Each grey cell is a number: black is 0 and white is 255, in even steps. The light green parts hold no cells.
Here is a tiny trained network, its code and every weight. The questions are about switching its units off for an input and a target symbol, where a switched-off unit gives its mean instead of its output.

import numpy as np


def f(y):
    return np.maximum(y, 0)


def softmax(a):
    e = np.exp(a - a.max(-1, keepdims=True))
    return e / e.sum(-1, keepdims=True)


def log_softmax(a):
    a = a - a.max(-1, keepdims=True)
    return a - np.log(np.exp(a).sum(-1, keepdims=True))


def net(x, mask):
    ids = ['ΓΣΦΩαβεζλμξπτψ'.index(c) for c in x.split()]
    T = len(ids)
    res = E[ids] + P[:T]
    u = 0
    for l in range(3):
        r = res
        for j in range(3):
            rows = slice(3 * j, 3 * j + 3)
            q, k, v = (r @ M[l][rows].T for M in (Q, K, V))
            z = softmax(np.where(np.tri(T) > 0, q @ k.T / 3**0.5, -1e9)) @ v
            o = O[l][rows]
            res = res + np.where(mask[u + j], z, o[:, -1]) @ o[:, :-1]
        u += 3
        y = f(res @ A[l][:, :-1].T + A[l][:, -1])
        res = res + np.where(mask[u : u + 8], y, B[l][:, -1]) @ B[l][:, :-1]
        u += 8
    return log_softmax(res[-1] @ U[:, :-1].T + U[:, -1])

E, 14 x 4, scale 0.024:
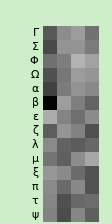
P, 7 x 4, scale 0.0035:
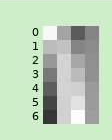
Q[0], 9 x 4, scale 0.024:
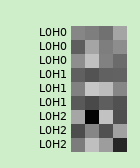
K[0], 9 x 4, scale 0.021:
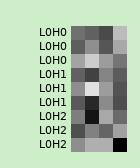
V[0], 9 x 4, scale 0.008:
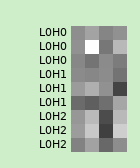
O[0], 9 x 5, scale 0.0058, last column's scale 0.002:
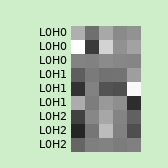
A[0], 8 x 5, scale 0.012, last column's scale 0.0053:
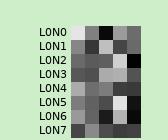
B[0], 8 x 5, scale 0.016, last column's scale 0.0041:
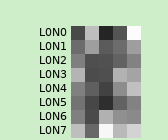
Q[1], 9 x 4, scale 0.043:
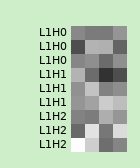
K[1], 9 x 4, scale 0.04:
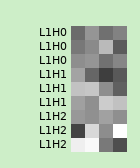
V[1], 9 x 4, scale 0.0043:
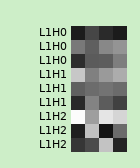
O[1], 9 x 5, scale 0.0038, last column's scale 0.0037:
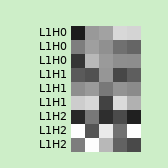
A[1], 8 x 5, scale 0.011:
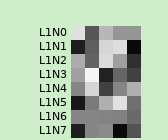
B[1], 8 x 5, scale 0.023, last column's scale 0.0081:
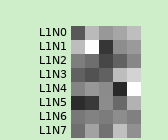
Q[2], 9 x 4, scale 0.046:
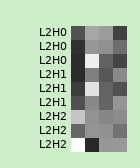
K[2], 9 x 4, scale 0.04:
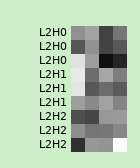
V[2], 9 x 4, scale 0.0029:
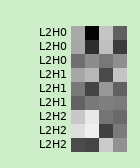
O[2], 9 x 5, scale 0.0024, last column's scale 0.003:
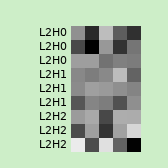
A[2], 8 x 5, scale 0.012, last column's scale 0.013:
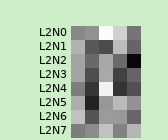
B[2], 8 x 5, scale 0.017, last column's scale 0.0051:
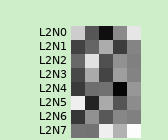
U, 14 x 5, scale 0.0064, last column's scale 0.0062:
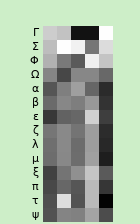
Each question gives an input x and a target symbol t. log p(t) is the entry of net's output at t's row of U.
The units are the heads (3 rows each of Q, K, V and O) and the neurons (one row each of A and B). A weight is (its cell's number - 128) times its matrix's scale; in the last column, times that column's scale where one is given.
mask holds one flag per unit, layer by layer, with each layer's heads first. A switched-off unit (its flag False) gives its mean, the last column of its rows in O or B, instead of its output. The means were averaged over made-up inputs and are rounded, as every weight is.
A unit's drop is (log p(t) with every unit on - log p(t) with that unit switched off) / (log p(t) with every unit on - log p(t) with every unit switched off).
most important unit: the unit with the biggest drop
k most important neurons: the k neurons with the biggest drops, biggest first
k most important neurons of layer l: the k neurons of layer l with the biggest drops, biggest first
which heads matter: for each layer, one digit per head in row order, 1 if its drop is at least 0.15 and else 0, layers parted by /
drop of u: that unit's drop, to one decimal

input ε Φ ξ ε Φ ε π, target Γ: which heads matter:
001 / 000 / 000
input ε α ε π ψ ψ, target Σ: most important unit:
L0H0
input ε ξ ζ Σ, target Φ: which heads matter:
010 / 110 / 000
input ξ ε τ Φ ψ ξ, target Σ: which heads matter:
111 / 010 / 000
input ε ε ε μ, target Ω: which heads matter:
001 / 001 / 000
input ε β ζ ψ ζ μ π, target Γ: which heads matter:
101 / 000 / 000
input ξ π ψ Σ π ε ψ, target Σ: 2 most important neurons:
(L0N0; L1N3)
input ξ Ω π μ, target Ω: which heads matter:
100 / 001 / 000
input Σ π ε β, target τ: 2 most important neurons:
(L1N1; L0N7)
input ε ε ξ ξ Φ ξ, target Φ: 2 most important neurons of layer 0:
(L0N0; L0N7)
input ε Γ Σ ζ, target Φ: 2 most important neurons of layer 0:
(L0N7; L0N0)
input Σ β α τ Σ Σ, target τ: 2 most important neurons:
(L1N7; L0N7)
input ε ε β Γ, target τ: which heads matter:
000 / 011 / 000
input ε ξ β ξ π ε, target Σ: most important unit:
L0N0
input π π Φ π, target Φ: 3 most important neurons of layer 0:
(L0N0; L0N7; L0N4)
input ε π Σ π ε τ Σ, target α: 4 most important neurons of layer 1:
(L1N5; L1N3; L1N0; L1N7)
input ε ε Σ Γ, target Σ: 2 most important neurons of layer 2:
(L2N0; L2N7)
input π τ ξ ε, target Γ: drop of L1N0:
0.2
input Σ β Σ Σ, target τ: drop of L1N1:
-0.1
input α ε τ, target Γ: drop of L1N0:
0.2
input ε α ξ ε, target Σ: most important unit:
L0H2
